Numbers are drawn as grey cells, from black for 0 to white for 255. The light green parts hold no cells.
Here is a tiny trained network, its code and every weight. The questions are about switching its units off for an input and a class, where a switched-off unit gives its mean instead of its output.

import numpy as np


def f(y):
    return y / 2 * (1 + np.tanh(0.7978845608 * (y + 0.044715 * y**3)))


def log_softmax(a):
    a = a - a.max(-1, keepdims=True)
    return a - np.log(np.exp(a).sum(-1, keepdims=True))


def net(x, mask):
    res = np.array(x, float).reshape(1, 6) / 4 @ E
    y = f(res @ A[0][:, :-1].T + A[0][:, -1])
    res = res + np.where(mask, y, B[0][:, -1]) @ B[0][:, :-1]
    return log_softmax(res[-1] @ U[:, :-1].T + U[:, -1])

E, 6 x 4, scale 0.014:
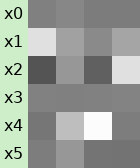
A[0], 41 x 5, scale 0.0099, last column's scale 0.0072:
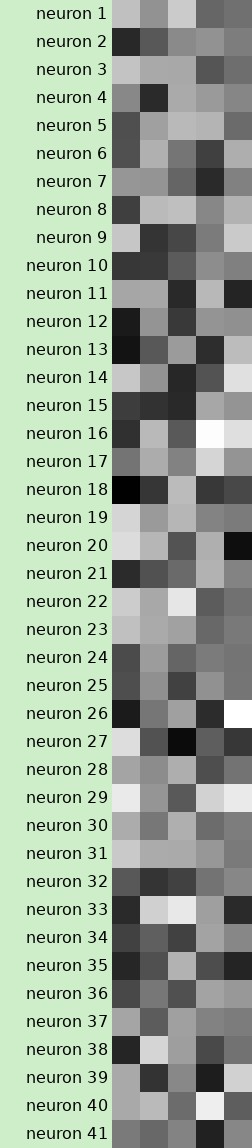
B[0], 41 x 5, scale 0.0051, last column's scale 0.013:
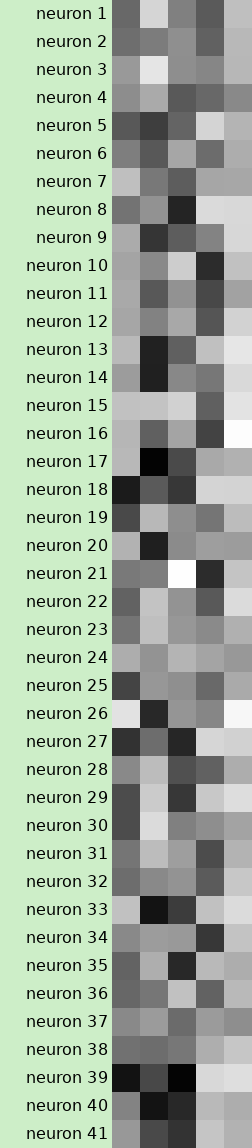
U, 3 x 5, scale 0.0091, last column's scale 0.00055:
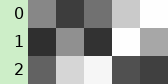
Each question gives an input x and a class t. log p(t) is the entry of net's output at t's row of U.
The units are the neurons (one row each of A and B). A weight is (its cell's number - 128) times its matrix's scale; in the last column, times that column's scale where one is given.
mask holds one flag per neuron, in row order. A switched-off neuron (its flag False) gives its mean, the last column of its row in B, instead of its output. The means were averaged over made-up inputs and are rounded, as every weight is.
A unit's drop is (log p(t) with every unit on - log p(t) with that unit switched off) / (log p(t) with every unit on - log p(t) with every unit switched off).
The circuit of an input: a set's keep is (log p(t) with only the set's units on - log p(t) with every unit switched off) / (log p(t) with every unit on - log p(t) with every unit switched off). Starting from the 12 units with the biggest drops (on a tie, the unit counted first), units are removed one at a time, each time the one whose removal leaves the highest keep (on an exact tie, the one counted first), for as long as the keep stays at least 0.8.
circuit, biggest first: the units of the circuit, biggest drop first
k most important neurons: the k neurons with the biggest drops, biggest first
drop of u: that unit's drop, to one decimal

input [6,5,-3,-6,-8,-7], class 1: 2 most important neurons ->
(neuron 27; neuron 29)
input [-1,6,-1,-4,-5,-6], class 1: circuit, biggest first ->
(neuron 29)
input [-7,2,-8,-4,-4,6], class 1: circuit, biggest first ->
(neuron 39; neuron 27)
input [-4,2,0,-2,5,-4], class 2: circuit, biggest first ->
(neuron 39; neuron 13)
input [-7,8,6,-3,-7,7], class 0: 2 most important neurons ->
(neuron 11; neuron 20)
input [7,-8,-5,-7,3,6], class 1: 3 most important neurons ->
(neuron 18; neuron 35; neuron 39)
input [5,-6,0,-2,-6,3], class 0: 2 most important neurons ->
(neuron 13; neuron 27)
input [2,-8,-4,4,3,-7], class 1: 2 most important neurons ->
(neuron 18; neuron 35)
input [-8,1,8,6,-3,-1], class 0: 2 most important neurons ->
(neuron 40; neuron 17)
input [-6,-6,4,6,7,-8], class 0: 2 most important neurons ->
(neuron 26; neuron 33)
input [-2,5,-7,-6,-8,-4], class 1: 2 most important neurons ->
(neuron 27; neuron 39)
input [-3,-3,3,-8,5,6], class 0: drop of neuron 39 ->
0.2
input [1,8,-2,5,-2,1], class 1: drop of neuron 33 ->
0.0
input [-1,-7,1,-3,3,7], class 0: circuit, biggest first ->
(neuron 26)
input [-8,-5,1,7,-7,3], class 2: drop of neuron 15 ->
0.1
